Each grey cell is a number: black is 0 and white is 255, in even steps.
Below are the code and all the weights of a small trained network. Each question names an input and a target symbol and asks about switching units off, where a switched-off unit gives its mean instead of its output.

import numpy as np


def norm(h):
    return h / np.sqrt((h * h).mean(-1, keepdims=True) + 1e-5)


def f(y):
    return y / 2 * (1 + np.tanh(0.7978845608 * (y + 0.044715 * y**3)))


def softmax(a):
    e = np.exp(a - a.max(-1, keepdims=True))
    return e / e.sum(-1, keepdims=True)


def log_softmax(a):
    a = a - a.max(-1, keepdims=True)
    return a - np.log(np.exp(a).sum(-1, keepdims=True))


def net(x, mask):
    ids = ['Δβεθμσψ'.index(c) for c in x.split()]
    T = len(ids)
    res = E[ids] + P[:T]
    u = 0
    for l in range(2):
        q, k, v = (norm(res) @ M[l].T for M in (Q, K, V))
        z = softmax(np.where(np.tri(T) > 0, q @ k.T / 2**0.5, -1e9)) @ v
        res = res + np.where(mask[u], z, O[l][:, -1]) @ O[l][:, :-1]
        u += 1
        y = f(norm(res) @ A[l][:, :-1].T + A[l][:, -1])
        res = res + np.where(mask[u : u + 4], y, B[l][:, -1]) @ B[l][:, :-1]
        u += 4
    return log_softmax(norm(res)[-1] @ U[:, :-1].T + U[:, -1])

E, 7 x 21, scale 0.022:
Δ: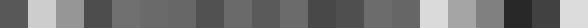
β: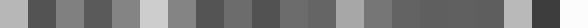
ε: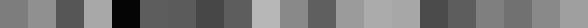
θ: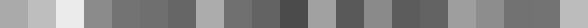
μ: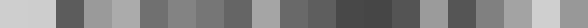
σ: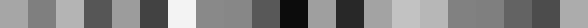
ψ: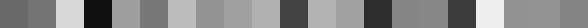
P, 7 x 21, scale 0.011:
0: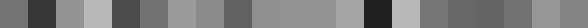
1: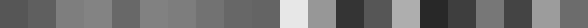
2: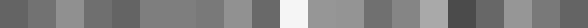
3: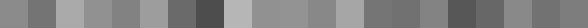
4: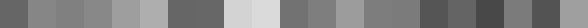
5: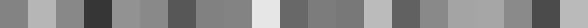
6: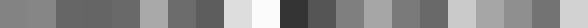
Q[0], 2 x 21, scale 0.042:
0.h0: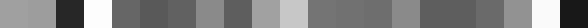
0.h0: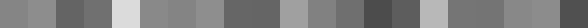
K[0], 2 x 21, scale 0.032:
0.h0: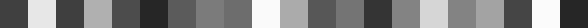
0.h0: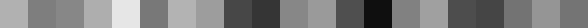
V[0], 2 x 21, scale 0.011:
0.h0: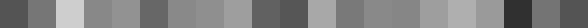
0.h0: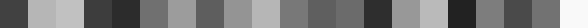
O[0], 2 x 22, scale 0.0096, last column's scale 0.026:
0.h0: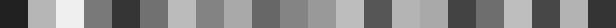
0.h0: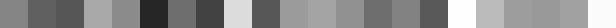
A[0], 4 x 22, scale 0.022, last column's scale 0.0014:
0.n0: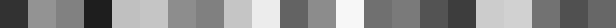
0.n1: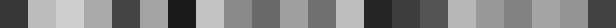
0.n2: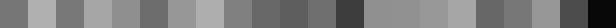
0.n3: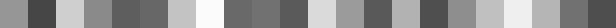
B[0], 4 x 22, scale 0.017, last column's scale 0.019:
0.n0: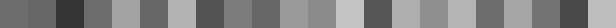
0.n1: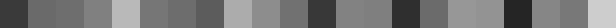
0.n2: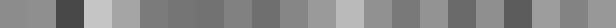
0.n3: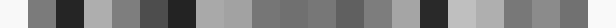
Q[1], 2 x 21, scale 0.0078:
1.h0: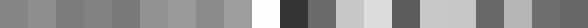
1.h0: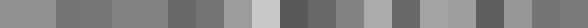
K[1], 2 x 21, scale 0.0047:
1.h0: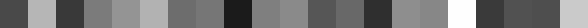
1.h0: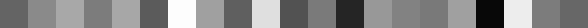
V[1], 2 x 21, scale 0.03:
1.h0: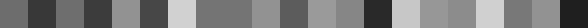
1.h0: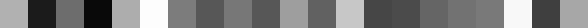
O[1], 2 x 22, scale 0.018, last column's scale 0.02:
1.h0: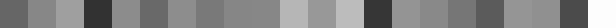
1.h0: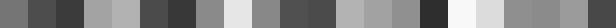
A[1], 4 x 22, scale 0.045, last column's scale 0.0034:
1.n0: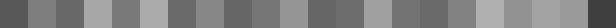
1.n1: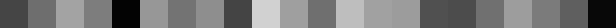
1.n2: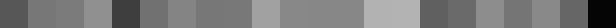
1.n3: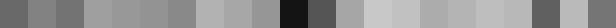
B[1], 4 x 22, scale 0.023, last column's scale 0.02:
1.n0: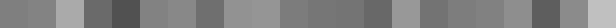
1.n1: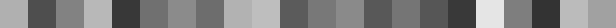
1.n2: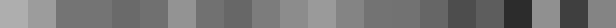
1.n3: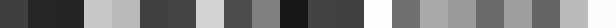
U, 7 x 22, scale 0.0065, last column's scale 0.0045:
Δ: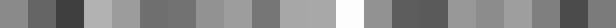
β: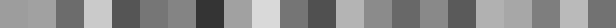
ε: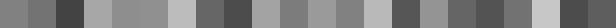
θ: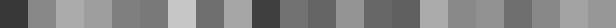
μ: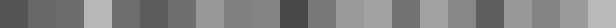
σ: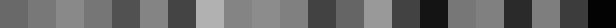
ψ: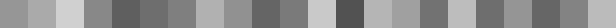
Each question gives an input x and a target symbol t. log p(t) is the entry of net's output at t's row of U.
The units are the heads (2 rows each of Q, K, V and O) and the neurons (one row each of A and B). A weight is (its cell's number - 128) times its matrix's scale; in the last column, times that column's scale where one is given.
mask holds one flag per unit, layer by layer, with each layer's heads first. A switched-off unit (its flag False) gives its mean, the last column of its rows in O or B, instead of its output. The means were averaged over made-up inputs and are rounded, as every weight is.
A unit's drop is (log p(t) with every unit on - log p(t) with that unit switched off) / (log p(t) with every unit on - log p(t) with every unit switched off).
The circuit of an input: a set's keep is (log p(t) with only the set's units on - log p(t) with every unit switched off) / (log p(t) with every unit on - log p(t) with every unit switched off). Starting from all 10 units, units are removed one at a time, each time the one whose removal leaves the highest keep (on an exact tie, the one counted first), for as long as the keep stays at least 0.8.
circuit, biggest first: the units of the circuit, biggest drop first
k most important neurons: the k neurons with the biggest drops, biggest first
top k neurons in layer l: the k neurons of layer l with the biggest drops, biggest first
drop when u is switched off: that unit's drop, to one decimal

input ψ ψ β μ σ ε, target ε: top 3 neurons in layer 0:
0.n0; 0.n3; 0.n1
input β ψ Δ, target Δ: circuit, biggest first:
1.h0; 1.n3
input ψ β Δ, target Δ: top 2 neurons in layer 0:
0.n1; 0.n2
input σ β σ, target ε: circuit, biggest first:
0.n0; 1.h0; 0.h0
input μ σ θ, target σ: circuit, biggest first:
0.h0; 0.n1; 0.n3; 1.h0
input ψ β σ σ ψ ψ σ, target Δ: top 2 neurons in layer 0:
0.n2; 0.n3
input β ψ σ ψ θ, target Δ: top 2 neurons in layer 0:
0.n3; 0.n1
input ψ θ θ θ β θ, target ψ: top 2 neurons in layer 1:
1.n3; 1.n0
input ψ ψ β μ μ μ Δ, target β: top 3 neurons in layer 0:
0.n0; 0.n3; 0.n1
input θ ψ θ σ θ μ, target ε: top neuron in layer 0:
0.n3
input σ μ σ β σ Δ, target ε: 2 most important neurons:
0.n0; 1.n3
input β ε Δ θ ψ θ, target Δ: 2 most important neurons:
0.n3; 1.n3
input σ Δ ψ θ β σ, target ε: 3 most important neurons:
0.n0; 1.n3; 0.n3
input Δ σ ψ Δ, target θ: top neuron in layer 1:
1.n3
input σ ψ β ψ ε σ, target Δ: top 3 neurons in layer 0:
0.n2; 0.n3; 0.n1
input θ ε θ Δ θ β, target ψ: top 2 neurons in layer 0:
0.n0; 0.n1
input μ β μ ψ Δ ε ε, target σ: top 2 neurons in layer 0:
0.n0; 0.n3
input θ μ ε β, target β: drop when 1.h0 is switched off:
1.4
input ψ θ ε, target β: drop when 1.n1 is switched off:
1.1
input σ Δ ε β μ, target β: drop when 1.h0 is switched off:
1.4
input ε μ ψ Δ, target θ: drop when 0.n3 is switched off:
0.1
